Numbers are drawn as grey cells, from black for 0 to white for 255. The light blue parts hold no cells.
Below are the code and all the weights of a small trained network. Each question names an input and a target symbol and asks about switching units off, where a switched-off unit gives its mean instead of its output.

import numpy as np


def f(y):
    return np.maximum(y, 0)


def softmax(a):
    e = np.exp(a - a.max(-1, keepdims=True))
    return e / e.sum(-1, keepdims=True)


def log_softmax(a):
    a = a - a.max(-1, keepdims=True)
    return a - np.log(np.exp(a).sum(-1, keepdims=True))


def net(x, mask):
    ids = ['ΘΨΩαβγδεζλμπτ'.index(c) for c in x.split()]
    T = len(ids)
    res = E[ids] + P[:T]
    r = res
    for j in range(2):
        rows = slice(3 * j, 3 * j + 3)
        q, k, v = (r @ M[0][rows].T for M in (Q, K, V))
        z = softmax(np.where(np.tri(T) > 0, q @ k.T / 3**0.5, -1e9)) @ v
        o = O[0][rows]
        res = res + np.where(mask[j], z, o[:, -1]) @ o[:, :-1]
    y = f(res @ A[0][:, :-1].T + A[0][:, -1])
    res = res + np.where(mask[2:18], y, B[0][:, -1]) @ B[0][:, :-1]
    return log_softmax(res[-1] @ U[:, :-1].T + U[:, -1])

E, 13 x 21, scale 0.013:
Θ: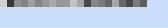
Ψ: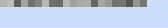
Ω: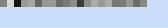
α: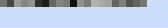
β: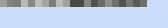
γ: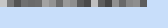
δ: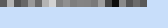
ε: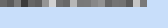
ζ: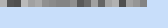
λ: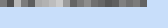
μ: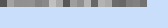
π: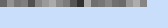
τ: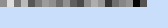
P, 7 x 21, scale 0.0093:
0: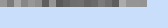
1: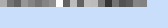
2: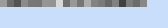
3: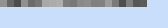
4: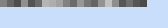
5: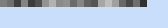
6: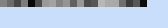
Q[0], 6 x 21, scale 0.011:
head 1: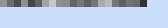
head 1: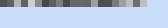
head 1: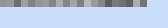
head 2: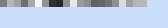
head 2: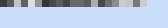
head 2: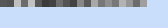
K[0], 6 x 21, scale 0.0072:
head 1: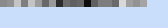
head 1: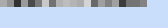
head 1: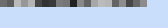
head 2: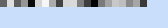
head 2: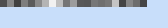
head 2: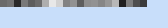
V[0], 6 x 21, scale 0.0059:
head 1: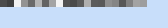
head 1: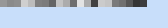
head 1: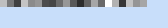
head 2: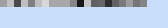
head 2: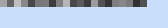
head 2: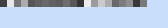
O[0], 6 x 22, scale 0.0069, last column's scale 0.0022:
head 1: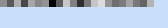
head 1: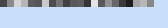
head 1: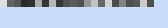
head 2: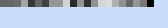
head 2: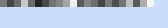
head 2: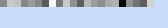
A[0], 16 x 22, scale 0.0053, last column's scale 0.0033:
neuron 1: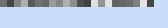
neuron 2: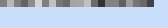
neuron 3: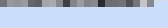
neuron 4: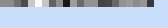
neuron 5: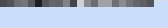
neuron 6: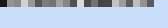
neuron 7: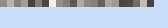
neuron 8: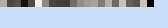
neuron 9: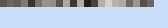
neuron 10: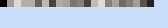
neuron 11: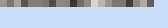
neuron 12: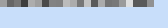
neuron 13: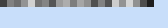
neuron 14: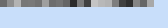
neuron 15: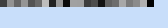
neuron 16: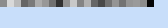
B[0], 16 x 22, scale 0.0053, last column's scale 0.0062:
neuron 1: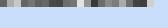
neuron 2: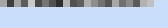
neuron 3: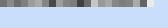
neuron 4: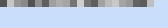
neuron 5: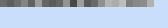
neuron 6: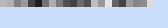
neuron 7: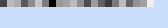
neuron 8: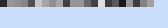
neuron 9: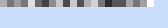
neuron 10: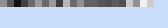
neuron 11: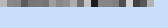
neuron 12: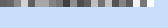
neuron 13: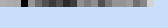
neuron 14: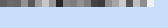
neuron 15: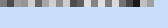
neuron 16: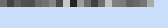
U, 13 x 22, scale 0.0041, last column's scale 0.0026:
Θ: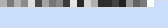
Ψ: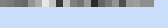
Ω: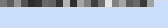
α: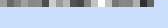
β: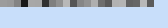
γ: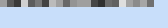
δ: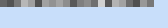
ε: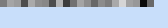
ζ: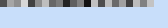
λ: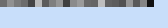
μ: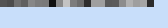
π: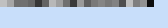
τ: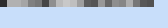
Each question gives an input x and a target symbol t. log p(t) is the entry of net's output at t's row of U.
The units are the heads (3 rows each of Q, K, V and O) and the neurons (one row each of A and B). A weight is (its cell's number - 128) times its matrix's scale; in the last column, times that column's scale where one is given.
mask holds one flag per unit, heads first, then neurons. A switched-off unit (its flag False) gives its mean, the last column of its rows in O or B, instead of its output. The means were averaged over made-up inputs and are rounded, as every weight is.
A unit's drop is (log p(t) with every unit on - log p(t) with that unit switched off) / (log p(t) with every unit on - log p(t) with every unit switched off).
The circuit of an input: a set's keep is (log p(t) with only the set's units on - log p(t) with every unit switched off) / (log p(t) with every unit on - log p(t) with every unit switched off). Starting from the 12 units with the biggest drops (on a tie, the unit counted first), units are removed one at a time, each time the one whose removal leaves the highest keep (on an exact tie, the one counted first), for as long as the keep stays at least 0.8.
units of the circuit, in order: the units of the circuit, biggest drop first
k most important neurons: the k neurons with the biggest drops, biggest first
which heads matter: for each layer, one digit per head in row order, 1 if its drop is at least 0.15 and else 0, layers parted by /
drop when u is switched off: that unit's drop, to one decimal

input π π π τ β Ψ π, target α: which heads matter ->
11
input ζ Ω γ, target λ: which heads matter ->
11
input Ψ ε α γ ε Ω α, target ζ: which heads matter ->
10
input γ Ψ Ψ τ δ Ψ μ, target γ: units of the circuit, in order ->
(head 1; head 2)
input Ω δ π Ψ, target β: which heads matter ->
11
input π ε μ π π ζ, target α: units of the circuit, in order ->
(head 1; head 2)
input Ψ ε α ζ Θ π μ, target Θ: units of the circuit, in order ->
(head 2)
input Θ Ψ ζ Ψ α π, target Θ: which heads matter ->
01
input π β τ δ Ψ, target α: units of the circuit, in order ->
(head 1; head 2; neuron 12)
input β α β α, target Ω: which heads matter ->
10
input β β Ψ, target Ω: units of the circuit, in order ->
(head 1; head 2; neuron 1)
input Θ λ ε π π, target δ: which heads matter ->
01
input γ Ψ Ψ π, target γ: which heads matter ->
11
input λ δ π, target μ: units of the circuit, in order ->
(head 1; head 2)
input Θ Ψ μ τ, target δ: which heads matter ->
01
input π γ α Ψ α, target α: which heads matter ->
10
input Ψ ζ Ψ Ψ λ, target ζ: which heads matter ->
11
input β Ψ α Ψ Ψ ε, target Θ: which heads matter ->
01
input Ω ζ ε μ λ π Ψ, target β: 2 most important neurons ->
(neuron 7; neuron 9)
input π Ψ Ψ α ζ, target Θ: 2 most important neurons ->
(neuron 2; neuron 14)
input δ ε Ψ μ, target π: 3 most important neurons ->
(neuron 6; neuron 10; neuron 13)
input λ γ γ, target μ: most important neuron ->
(neuron 10)
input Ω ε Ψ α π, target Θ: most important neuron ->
(neuron 2)
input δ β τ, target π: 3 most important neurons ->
(neuron 6; neuron 10; neuron 13)
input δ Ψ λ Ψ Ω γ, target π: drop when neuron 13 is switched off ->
0.1
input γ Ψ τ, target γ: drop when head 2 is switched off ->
0.4
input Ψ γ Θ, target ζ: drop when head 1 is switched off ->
0.8
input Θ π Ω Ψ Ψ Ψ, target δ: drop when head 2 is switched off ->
0.8
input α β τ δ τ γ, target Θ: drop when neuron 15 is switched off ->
0.0
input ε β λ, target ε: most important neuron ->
(neuron 13)
